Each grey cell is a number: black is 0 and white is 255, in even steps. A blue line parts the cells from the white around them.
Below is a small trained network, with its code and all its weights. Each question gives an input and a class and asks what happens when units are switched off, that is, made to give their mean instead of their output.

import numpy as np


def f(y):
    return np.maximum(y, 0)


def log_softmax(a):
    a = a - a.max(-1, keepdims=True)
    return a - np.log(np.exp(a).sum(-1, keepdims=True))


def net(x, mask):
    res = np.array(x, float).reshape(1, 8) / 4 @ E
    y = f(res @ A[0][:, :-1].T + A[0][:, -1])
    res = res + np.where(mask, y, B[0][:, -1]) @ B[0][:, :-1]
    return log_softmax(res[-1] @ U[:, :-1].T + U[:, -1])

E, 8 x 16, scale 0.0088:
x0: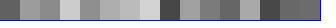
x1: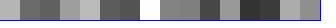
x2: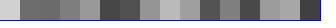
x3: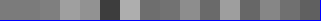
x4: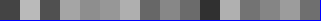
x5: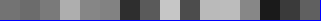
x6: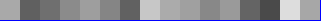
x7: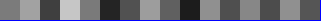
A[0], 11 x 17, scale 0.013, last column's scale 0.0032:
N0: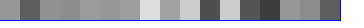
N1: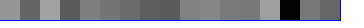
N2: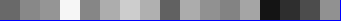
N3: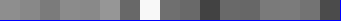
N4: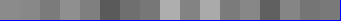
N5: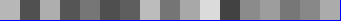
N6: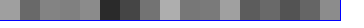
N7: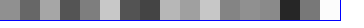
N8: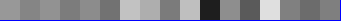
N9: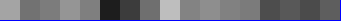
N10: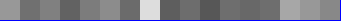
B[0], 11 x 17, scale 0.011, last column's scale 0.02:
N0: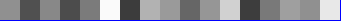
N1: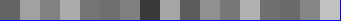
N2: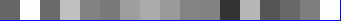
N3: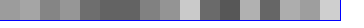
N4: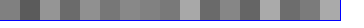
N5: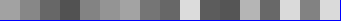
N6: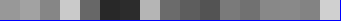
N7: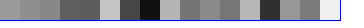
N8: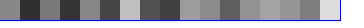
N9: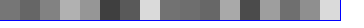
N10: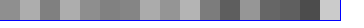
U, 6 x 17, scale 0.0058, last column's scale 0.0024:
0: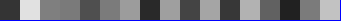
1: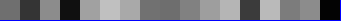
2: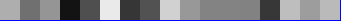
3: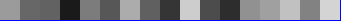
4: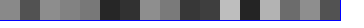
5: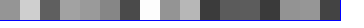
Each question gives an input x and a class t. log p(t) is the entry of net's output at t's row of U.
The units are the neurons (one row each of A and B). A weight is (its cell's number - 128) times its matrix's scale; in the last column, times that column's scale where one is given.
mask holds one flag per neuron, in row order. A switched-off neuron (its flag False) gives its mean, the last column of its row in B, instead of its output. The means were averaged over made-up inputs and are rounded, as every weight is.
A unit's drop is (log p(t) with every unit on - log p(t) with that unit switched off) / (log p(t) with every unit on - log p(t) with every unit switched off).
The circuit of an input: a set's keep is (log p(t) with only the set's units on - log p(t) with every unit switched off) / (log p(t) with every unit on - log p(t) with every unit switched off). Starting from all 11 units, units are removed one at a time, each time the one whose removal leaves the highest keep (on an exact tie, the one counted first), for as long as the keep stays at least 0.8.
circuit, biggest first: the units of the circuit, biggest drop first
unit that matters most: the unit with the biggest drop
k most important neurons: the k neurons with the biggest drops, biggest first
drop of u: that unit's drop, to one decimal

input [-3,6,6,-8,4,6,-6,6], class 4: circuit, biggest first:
[N2, N9]
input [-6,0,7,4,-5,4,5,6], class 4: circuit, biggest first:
[N9]
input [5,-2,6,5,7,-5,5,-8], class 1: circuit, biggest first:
[N0, N8, N5]
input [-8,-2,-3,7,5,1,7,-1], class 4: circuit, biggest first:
[N2, N7]
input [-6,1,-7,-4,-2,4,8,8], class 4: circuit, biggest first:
[N2, N9]
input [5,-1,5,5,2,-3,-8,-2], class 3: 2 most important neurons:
[N8, N7]
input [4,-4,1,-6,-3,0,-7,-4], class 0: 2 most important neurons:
[N0, N1]
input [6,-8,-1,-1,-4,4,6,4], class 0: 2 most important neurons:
[N2, N0]
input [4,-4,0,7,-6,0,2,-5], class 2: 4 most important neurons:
[N7, N5, N10, N6]
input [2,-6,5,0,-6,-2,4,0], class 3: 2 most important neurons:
[N0, N5]
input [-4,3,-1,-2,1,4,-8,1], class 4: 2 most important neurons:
[N2, N9]
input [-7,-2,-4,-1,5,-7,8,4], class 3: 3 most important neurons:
[N0, N2, N7]
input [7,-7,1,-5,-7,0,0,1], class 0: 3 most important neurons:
[N0, N2, N1]
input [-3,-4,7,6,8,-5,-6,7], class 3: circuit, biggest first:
[N8]
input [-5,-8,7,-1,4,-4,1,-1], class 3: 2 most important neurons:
[N8, N0]
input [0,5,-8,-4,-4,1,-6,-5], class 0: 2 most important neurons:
[N0, N1]
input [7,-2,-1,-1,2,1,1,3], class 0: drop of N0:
0.4
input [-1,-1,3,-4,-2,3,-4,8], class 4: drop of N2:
0.1
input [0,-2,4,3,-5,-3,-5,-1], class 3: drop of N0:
0.2
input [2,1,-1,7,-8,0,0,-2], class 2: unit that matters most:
N8
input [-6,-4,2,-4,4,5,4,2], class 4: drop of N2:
0.1
